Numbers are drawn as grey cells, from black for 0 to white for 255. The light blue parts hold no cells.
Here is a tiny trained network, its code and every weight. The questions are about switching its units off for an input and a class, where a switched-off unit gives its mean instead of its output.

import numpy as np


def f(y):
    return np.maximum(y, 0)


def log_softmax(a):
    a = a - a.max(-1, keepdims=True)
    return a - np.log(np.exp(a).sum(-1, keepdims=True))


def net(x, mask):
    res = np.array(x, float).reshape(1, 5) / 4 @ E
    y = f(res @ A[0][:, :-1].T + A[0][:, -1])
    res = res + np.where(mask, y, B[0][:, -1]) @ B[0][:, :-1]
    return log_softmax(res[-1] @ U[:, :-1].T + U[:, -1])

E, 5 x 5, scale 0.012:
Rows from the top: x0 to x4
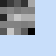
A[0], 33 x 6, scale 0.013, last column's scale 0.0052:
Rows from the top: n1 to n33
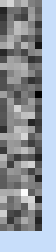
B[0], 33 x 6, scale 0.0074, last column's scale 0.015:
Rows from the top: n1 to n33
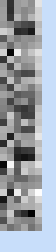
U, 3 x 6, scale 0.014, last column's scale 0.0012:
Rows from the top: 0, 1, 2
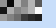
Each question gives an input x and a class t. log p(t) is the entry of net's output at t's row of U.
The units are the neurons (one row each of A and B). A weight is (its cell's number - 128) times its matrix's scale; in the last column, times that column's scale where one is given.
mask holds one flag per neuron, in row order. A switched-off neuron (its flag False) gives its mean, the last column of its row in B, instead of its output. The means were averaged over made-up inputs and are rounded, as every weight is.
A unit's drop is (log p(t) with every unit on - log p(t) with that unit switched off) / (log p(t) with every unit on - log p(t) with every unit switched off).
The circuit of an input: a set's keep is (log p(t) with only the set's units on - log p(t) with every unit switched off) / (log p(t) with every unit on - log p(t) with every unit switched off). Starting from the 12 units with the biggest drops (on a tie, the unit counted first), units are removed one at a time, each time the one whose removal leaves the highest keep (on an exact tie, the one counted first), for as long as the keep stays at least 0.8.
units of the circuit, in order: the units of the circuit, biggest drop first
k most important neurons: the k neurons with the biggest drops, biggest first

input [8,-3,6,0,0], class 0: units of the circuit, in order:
(n8)
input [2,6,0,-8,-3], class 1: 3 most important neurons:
(n28; n20; n1)
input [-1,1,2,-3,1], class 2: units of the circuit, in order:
(n8; n24)
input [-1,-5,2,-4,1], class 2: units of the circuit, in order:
(n8; n24)
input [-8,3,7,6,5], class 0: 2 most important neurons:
(n28; n20)
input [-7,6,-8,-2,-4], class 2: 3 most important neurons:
(n31; n23; n8)
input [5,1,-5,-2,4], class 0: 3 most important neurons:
(n8; n5; n3)
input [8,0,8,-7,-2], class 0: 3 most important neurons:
(n8; n3; n2)
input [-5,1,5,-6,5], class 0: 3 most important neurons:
(n28; n20; n24)
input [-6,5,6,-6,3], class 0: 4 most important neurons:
(n28; n20; n1; n31)
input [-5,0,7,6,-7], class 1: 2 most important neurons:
(n24; n29)
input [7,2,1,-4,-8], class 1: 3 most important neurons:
(n24; n28; n29)
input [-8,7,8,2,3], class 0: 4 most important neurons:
(n28; n20; n1; n10)
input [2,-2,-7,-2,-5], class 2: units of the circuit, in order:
(n31)
